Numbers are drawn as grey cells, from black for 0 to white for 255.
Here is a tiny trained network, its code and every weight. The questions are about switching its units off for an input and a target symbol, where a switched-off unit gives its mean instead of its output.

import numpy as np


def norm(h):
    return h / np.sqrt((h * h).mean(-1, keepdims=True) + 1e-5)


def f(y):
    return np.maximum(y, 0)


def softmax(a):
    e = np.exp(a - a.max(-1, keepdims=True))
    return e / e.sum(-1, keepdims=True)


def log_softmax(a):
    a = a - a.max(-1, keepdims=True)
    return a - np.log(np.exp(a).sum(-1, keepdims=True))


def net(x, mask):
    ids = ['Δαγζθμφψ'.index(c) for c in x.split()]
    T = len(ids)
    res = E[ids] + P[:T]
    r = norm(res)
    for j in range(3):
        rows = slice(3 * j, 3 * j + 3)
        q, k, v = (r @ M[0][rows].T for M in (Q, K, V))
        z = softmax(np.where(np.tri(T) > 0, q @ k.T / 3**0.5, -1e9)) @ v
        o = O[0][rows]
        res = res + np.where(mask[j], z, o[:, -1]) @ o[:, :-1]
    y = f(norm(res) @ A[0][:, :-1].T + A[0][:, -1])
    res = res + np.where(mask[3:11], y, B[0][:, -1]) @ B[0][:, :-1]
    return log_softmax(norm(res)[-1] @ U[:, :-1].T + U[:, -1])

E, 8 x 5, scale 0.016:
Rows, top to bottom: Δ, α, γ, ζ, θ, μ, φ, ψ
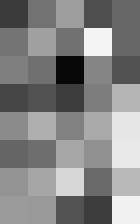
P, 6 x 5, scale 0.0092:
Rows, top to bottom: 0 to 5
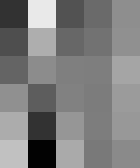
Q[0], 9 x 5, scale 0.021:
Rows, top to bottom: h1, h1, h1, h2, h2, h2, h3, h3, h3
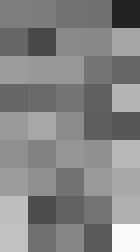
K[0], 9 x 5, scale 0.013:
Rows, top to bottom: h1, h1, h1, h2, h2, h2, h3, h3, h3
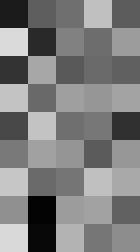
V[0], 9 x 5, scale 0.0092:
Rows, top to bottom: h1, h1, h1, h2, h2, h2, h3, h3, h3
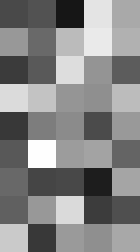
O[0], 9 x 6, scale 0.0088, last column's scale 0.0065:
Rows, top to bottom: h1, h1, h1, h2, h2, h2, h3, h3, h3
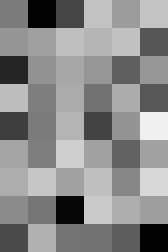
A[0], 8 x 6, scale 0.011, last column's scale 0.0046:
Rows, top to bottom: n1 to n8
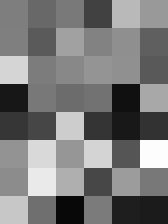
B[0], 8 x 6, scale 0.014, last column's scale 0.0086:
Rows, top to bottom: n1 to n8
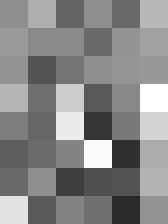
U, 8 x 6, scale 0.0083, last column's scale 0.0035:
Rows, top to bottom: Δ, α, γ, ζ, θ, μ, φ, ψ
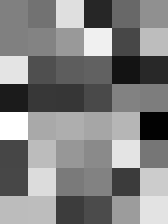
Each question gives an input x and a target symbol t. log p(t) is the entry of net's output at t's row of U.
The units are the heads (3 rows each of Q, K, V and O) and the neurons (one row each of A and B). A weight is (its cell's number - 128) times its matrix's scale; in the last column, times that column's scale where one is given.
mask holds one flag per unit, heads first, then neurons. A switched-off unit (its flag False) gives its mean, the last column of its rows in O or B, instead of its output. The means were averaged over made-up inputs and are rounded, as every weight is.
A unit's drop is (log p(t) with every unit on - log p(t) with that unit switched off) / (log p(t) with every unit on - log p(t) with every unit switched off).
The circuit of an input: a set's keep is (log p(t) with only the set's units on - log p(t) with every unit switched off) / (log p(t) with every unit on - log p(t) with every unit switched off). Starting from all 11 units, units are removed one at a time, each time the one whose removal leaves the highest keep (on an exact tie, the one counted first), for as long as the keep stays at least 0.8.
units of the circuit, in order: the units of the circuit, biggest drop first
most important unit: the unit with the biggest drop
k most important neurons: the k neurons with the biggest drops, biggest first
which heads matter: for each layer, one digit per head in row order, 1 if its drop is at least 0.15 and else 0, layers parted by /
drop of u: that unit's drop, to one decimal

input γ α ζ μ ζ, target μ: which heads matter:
111
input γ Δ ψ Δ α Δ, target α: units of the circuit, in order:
h3, h2, h1, n4
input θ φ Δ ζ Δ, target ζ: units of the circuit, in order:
h3, n4
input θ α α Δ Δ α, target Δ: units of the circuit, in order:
h3, n5
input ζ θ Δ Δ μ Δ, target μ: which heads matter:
111
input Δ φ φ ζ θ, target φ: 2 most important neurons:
n7, n4
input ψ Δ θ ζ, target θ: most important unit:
h1
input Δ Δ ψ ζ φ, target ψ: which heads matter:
010
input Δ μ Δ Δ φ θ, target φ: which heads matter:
101
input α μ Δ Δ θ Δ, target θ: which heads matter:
111
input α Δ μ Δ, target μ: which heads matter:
101
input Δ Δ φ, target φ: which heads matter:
100
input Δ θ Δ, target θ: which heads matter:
011
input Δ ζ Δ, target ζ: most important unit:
h3
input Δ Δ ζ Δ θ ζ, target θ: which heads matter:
011
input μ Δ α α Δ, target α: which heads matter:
111
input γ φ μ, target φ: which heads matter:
100
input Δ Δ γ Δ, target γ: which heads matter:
101
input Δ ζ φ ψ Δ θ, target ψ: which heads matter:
001
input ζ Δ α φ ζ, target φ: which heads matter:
101
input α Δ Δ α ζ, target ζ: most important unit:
h1
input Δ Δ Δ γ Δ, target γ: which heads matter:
111
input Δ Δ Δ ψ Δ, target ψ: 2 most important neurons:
n1, n6
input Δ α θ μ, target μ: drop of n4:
0.3
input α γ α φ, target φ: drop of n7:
0.3
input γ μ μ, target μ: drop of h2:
0.1
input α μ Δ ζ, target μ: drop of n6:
0.2
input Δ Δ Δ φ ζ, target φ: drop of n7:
0.2
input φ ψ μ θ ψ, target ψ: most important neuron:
n7
